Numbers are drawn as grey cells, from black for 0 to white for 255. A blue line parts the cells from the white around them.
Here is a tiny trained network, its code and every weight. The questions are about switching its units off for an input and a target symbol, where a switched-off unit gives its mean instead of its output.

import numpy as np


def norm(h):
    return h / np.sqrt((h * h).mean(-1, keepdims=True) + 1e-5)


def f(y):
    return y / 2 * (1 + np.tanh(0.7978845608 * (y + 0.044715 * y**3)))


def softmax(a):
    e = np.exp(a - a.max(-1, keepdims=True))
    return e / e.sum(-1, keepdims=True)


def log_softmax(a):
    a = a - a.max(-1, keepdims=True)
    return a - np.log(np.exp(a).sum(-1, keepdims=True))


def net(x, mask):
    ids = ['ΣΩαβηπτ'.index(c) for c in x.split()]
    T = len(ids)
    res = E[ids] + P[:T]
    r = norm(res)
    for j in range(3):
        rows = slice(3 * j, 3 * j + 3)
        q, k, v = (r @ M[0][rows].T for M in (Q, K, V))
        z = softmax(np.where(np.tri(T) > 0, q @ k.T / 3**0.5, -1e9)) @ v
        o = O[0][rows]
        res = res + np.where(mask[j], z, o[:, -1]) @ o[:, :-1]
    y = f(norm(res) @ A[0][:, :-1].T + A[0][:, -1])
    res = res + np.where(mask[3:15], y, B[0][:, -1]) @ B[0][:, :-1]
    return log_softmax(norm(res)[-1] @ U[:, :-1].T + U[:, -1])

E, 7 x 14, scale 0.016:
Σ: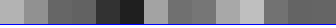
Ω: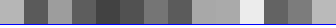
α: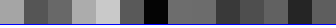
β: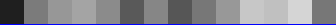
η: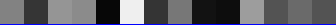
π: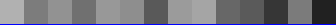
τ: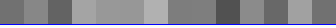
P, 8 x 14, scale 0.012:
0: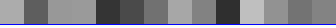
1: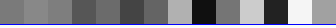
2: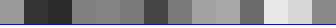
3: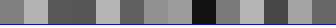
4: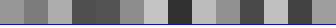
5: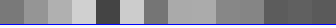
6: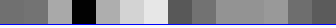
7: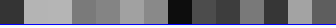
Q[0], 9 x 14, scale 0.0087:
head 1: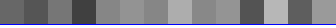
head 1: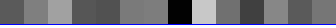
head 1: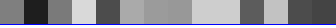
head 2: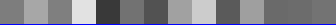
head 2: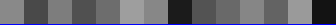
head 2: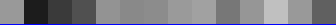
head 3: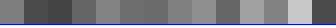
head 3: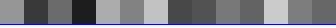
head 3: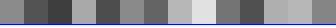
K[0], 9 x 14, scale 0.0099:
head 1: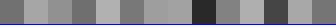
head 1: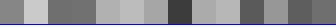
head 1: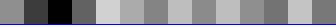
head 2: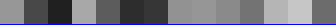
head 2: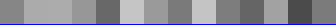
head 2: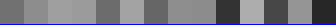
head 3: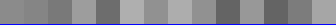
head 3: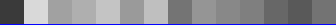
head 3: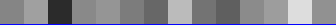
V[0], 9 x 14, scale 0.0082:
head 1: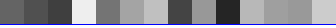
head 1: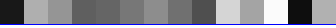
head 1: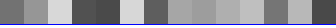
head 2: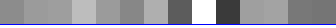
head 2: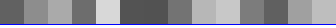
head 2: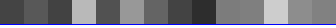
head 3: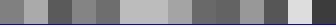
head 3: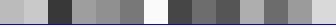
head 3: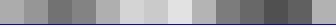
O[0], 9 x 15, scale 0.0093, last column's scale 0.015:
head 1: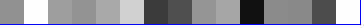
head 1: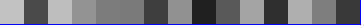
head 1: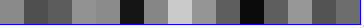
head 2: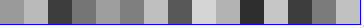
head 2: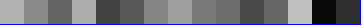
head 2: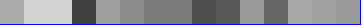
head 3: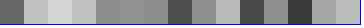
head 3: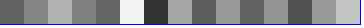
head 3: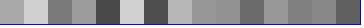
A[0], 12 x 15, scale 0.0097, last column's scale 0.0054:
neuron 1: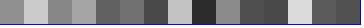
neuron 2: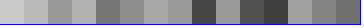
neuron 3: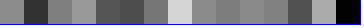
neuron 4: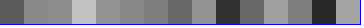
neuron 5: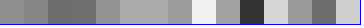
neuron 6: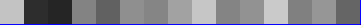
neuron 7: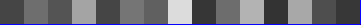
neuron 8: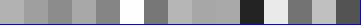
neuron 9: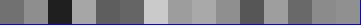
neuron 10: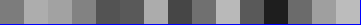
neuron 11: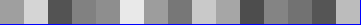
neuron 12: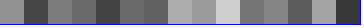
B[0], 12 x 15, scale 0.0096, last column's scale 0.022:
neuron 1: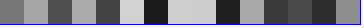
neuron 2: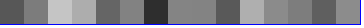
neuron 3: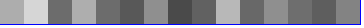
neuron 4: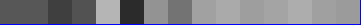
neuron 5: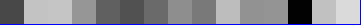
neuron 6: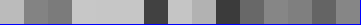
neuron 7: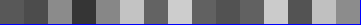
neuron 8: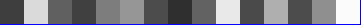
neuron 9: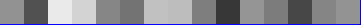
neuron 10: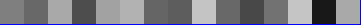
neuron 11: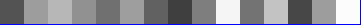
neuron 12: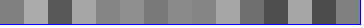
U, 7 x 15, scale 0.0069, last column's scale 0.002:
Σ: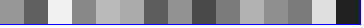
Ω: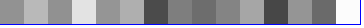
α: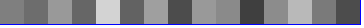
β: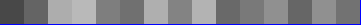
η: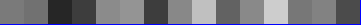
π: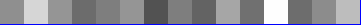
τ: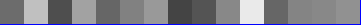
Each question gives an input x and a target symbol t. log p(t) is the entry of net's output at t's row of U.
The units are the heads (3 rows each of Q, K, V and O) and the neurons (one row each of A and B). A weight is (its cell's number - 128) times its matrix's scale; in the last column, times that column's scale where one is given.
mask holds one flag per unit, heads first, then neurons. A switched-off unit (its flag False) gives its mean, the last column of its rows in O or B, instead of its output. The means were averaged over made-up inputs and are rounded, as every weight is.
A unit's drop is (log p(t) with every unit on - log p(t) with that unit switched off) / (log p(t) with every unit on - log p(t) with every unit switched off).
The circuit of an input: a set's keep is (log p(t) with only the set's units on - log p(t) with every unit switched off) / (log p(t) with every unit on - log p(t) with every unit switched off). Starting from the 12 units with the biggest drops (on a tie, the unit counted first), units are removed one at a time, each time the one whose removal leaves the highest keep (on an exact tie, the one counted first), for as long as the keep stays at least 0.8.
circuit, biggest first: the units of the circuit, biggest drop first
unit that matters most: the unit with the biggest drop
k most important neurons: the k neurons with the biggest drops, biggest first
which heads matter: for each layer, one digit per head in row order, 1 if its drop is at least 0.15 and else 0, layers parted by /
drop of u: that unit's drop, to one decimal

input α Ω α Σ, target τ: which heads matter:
111
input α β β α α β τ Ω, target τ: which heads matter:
101
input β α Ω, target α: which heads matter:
011
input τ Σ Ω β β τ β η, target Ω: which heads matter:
100
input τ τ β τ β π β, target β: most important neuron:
(neuron 8)
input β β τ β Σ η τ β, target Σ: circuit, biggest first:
(head 1; neuron 8)
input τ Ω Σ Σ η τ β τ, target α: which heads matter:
101
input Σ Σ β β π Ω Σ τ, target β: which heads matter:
100
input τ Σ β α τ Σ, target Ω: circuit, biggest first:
(head 2; head 1; neuron 1; neuron 8)
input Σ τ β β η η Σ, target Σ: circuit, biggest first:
(head 2; head 1; neuron 8)
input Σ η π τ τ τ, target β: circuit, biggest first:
(head 1; head 3; neuron 9)
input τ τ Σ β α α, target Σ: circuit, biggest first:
(head 1; head 2; neuron 8; head 3)
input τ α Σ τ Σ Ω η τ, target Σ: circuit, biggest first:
(head 1; neuron 8)
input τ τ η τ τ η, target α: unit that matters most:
head 3
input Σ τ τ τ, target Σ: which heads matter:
110
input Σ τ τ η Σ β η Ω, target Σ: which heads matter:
100
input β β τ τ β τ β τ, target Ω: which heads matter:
100
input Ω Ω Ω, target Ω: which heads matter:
111
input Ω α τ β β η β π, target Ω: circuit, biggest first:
(head 1; neuron 1; neuron 8)
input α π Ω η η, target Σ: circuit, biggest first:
(head 2; neuron 8; head 1; head 3)
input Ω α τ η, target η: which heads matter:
101
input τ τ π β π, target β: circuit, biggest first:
(head 1; neuron 9; head 2)
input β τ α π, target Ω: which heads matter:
110
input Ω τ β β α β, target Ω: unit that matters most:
head 2
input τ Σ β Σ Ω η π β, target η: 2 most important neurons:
(neuron 7; neuron 1)
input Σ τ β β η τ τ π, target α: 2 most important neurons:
(neuron 8; neuron 5)
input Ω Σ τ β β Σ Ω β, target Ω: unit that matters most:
head 1
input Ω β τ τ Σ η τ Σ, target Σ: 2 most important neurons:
(neuron 8; neuron 7)
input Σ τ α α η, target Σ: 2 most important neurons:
(neuron 8; neuron 11)
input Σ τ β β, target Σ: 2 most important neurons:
(neuron 8; neuron 7)
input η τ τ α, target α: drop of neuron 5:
0.2
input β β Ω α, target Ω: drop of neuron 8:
0.1
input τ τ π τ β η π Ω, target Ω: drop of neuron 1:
0.1
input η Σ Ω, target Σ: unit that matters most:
head 2
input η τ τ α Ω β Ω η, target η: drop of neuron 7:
0.2
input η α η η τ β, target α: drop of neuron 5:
0.2
